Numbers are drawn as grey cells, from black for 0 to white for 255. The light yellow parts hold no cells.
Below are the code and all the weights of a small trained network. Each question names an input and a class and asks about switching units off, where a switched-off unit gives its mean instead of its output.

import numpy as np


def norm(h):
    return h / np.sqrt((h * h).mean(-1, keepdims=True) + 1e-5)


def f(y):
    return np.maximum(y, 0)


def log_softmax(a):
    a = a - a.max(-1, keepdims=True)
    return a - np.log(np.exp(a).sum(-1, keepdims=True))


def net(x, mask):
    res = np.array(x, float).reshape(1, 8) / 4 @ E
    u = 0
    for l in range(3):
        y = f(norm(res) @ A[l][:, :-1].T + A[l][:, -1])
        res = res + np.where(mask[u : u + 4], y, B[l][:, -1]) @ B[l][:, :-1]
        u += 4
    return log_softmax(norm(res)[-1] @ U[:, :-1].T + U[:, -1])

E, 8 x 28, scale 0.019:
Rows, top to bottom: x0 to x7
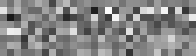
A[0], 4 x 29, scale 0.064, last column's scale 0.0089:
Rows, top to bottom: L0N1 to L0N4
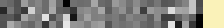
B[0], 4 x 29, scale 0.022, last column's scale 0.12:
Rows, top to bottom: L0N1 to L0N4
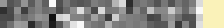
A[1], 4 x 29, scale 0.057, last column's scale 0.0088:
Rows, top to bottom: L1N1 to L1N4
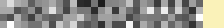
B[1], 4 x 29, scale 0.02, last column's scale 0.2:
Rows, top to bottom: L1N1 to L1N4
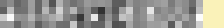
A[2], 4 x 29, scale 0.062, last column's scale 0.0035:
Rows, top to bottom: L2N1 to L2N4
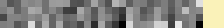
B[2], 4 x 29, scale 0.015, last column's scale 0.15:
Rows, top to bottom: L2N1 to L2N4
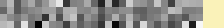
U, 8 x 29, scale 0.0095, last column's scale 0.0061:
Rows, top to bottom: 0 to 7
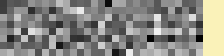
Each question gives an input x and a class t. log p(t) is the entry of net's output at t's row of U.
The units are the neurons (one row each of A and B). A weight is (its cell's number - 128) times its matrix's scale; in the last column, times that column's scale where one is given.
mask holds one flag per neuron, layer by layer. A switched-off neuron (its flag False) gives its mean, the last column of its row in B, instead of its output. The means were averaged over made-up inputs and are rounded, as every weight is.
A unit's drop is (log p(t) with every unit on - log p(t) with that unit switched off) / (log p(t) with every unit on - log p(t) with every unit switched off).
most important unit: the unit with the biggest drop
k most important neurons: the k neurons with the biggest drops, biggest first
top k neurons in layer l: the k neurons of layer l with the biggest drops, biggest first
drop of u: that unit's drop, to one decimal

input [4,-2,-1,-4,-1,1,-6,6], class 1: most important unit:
L0N4
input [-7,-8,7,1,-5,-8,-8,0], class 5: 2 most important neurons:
[L0N1, L1N2]
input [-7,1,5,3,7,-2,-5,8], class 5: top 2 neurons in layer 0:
[L0N1, L0N2]
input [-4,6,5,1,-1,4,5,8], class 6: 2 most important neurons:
[L0N2, L2N4]
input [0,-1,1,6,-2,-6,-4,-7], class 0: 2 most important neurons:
[L0N3, L2N4]
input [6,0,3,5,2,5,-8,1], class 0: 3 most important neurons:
[L2N4, L1N4, L0N1]
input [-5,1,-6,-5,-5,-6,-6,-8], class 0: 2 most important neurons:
[L0N3, L2N4]
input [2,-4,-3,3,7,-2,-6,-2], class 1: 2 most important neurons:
[L0N4, L2N4]
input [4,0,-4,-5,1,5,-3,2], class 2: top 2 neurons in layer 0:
[L0N3, L0N2]
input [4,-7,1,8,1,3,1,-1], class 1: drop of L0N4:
0.5
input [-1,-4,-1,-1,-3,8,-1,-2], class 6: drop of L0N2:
0.3
